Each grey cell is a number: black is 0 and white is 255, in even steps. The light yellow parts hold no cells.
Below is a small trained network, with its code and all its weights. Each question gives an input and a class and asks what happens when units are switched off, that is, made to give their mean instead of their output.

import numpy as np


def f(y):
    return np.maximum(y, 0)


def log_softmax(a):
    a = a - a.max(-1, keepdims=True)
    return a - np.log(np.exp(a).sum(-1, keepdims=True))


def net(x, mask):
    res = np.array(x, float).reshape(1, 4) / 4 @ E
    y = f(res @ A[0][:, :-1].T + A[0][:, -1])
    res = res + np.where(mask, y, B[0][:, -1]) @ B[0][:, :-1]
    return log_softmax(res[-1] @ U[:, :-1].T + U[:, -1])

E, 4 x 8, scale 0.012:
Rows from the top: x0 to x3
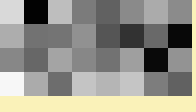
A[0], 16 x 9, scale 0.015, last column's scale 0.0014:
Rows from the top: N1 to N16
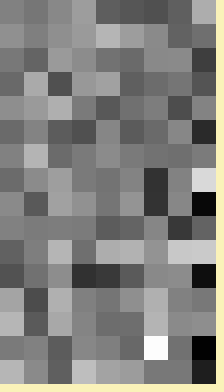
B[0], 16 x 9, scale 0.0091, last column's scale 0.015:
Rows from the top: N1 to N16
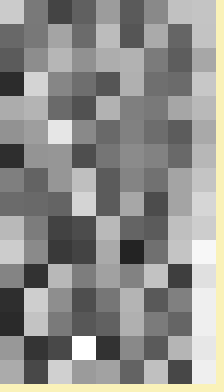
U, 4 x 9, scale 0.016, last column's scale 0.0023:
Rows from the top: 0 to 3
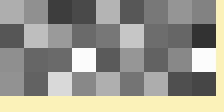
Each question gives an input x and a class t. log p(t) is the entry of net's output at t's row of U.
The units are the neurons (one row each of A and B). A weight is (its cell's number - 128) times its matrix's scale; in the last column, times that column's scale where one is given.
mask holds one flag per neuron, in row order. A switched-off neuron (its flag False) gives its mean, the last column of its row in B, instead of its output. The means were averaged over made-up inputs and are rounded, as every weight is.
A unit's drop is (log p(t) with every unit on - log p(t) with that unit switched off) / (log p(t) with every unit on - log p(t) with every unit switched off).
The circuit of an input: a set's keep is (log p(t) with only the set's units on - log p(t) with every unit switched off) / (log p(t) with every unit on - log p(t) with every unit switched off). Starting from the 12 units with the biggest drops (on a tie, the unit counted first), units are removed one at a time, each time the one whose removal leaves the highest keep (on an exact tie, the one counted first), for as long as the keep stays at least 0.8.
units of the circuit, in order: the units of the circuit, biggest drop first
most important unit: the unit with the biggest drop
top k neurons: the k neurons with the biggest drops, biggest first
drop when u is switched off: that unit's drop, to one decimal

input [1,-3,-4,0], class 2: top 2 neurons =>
(N15, N10)
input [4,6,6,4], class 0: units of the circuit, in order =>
(N1)
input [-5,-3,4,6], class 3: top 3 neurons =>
(N16, N13, N14)
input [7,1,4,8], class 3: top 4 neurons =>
(N16, N2, N4, N7)
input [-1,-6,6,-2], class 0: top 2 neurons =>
(N11, N15)
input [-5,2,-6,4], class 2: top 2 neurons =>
(N15, N13)
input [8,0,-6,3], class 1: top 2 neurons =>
(N13, N14)
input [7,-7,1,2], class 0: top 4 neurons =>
(N11, N4, N7, N6)
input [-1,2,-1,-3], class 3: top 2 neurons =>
(N11, N12)
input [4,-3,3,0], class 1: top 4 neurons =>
(N15, N10, N1, N13)
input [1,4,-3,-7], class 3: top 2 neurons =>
(N12, N11)
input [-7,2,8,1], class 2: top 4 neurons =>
(N8, N13, N14, N9)
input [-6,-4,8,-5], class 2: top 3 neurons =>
(N8, N13, N14)
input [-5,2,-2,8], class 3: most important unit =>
N16
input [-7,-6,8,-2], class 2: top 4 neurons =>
(N8, N13, N14, N9)
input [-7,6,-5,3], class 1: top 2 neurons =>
(N4, N11)
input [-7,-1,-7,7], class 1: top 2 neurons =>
(N4, N7)
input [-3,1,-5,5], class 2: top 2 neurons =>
(N15, N12)
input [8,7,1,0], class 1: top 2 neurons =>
(N14, N13)
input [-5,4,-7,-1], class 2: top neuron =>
(N15)
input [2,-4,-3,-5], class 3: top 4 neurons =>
(N12, N10, N1, N5)
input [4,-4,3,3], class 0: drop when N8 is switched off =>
0.1
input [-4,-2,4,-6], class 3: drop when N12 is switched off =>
0.5
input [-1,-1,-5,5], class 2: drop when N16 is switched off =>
-0.1
